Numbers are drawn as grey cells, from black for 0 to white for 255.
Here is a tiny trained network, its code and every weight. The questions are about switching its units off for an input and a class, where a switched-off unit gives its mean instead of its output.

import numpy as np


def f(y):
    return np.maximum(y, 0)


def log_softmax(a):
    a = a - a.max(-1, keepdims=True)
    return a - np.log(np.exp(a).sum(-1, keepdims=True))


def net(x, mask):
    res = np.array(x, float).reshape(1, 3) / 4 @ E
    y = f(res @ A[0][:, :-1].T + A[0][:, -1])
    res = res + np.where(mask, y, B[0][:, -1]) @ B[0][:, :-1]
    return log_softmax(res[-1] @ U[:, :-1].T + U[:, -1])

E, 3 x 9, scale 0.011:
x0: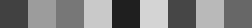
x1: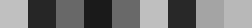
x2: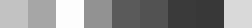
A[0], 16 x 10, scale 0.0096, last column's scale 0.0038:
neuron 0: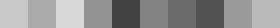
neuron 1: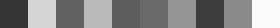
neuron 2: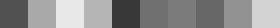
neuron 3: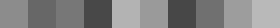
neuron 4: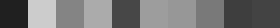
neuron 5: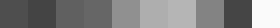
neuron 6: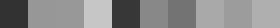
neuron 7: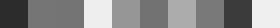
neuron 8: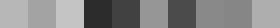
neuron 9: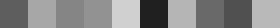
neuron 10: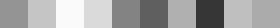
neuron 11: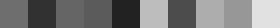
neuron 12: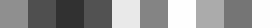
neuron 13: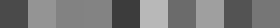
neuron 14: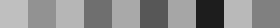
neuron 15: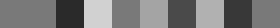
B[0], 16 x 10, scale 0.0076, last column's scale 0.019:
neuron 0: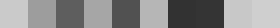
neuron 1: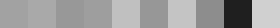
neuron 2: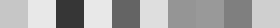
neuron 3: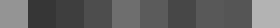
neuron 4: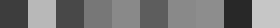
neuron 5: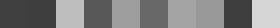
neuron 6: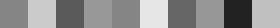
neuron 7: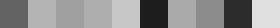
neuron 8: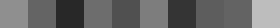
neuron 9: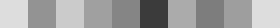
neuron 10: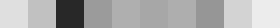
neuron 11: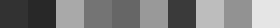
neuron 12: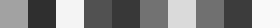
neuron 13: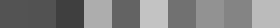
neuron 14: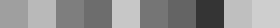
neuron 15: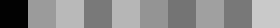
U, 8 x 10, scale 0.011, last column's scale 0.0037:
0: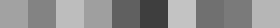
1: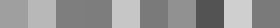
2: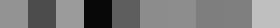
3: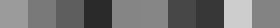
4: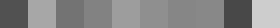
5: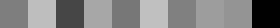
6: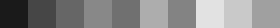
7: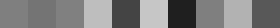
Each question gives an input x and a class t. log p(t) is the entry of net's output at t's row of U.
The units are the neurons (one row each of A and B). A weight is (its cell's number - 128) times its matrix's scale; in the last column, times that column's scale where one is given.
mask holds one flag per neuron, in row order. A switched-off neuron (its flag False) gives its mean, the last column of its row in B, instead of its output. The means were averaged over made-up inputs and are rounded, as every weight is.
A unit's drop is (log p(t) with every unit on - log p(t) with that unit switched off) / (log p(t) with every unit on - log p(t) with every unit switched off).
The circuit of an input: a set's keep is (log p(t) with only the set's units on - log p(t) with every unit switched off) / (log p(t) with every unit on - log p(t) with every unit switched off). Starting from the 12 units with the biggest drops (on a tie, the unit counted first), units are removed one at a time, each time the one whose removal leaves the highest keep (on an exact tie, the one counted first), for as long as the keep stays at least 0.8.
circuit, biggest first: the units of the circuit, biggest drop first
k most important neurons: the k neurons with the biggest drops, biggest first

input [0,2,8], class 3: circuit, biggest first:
neuron 14; neuron 8
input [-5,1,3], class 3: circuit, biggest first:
neuron 7; neuron 1
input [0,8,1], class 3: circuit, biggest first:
neuron 12; neuron 3
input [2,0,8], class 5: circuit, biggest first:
neuron 2
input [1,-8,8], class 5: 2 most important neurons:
neuron 2; neuron 6
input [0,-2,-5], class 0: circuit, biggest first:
neuron 12; neuron 6
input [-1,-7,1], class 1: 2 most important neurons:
neuron 10; neuron 12
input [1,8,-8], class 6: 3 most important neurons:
neuron 11; neuron 15; neuron 9
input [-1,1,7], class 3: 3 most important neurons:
neuron 8; neuron 7; neuron 0
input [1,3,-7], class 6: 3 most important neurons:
neuron 15; neuron 11; neuron 9
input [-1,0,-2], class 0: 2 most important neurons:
neuron 11; neuron 8
